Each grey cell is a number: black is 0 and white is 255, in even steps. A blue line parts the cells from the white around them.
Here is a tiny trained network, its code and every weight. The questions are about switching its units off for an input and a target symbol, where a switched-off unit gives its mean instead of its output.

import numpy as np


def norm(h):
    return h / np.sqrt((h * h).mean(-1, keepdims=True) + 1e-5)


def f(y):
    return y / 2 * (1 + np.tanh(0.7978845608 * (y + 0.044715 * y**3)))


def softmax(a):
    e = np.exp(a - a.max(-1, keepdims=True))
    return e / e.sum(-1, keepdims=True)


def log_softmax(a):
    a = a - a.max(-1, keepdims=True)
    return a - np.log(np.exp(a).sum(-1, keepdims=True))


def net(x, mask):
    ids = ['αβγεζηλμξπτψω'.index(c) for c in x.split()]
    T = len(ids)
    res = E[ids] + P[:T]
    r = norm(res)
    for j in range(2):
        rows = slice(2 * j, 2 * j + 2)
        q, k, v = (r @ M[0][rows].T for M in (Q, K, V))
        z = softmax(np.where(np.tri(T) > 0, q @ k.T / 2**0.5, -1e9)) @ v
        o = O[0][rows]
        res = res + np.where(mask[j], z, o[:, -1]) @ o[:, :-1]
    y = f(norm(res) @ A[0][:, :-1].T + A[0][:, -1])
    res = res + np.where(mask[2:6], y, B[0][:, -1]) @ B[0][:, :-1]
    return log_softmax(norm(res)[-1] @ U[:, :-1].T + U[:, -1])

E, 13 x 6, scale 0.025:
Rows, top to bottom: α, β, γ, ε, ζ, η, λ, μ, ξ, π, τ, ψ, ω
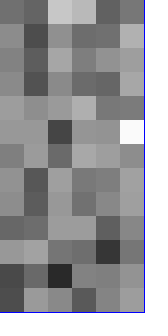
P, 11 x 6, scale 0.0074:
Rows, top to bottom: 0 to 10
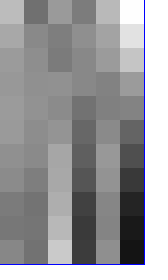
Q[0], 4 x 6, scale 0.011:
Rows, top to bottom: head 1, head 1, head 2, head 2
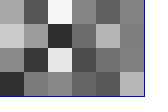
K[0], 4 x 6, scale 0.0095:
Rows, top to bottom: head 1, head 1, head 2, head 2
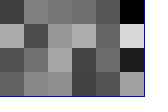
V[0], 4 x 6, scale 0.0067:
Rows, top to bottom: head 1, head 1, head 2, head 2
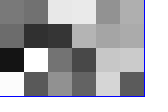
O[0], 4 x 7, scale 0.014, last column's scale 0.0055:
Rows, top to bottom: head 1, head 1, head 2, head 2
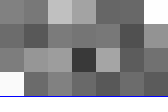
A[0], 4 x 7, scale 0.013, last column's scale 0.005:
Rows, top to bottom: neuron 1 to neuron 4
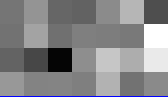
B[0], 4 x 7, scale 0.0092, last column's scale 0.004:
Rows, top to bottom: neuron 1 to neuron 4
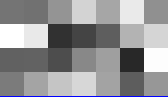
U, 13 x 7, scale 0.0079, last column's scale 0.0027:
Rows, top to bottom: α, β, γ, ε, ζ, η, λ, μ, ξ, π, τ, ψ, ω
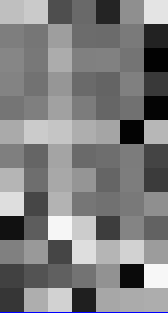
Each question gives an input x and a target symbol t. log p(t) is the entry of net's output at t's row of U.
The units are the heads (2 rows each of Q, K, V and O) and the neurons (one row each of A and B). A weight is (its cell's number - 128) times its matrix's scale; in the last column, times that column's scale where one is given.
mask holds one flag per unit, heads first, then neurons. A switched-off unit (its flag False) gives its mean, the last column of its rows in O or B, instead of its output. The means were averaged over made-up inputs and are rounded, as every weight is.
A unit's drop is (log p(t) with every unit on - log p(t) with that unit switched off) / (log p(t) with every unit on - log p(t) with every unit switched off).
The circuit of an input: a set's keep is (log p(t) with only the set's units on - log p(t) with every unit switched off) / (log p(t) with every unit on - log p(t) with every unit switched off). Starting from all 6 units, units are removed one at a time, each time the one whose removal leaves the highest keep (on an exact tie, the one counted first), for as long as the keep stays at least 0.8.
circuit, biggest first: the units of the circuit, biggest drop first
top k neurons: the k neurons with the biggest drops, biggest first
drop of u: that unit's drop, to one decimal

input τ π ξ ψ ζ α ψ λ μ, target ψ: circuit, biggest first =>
head 1
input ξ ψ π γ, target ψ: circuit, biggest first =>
head 1; neuron 3
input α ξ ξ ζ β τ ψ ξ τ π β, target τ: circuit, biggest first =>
head 1; head 2
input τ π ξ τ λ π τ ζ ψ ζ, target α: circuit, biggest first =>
head 1; head 2
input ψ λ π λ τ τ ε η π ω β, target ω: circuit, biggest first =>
head 2; head 1
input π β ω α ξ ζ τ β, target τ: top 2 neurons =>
neuron 1; neuron 3
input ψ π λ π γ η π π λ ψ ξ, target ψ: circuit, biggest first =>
head 1; neuron 3; head 2
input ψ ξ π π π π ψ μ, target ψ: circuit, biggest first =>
head 1; neuron 3
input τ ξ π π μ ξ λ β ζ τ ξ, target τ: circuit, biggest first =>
head 1; neuron 1
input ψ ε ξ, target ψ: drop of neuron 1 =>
0.0
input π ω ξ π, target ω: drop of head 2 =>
0.8
